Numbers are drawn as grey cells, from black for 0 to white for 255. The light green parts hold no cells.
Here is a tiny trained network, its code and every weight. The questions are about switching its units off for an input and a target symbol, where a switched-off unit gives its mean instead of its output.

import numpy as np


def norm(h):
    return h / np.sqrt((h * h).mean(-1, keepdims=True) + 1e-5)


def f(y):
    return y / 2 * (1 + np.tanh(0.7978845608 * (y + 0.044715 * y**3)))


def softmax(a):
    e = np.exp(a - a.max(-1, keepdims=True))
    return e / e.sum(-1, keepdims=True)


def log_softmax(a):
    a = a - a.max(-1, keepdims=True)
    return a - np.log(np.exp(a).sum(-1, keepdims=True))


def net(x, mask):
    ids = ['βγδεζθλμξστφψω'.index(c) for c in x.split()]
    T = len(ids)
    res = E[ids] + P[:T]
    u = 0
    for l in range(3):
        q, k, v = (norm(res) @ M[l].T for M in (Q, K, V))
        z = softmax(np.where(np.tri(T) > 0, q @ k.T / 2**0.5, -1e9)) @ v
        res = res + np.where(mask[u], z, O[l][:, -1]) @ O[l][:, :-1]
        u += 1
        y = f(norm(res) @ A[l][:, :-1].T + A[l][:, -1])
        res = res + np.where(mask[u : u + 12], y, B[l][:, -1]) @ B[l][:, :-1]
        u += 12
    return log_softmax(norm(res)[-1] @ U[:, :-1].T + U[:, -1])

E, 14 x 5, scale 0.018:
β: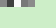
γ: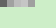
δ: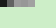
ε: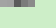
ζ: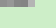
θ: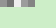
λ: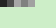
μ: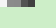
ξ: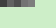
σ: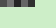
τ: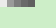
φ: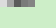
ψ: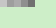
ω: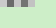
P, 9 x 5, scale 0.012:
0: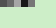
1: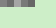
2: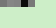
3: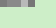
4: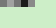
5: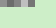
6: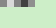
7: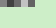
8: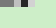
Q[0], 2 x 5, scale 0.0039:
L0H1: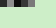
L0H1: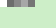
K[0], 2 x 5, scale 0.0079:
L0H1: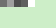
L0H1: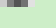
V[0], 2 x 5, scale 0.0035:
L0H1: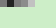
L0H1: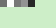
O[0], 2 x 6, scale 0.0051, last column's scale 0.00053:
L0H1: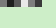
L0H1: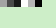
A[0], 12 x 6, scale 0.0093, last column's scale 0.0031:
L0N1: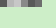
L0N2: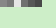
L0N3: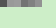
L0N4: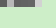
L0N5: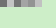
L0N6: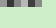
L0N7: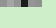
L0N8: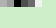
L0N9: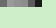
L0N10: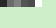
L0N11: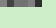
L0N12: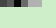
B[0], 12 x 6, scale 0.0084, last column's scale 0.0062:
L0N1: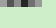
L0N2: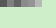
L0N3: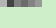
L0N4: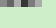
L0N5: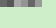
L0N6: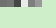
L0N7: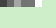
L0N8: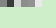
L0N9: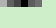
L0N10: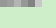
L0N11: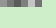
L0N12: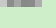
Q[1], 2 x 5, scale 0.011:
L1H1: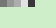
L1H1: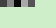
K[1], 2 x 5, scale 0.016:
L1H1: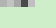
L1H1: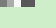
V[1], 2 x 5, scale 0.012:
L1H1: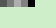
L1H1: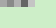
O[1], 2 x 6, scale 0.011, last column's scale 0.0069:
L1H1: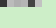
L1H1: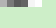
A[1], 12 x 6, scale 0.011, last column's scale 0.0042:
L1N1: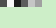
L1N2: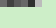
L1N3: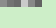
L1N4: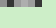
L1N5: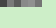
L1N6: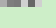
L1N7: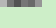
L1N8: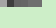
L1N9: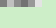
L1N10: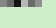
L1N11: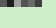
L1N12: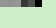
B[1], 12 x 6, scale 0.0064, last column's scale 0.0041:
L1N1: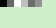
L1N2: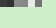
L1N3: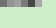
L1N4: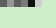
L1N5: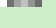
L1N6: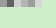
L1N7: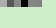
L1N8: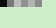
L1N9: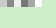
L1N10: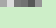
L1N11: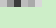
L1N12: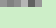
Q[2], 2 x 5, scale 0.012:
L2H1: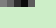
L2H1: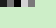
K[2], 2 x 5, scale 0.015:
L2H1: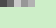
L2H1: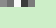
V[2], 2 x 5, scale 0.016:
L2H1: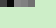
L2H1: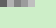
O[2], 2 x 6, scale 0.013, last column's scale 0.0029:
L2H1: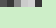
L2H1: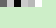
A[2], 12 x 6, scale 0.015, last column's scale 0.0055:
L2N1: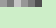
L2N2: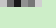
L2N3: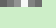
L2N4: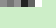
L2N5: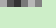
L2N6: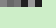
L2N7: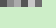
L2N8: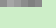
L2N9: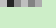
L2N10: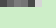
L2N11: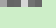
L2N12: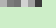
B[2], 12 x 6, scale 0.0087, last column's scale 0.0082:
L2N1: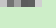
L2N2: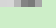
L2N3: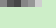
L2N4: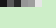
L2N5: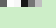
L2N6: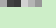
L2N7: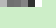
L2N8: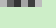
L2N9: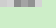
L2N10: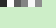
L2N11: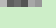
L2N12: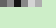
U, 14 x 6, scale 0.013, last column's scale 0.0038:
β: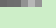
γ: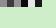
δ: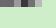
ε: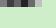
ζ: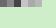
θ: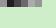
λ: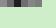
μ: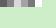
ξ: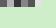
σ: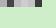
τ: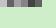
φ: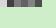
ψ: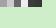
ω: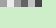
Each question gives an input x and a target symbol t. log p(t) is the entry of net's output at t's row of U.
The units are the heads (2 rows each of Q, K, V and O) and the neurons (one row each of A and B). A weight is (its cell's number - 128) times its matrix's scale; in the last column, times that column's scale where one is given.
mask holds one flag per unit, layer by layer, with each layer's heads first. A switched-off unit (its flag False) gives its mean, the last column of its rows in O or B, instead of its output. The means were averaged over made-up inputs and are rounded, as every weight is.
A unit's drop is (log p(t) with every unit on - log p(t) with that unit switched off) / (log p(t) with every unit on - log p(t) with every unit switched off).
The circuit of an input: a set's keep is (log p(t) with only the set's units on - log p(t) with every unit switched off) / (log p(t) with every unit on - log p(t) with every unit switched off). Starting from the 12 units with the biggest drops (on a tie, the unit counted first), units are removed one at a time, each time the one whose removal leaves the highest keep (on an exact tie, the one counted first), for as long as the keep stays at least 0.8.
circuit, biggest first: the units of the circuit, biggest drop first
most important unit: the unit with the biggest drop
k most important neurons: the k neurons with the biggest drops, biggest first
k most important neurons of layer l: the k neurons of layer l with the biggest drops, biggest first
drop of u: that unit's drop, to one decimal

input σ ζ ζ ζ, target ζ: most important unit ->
L0N5
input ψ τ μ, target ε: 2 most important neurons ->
L2N4, L0N8
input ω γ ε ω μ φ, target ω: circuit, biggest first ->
L1H1, L2N5
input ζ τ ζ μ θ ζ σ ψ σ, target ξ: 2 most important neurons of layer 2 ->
L2N4, L2N10
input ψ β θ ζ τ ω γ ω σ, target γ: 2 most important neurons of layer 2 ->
L2N5, L2N4
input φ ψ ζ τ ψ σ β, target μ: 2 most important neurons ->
L0N8, L1N4
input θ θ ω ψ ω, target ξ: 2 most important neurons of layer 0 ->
L0N8, L0N7
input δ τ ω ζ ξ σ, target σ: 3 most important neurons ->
L0N8, L0N6, L0N12
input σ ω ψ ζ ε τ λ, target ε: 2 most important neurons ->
L0N6, L1N1
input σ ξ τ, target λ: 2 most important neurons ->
L0N10, L0N12
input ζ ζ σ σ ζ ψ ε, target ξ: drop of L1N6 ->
0.1
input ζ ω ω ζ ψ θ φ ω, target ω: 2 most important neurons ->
L2N5, L0N8
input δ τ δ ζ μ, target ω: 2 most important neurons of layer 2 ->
L2N5, L2N2
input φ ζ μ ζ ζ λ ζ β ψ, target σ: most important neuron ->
L1N4
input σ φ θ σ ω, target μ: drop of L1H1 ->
0.6
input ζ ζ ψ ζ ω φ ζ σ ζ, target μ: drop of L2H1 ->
0.2
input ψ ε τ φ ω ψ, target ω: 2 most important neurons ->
L0N8, L2N7
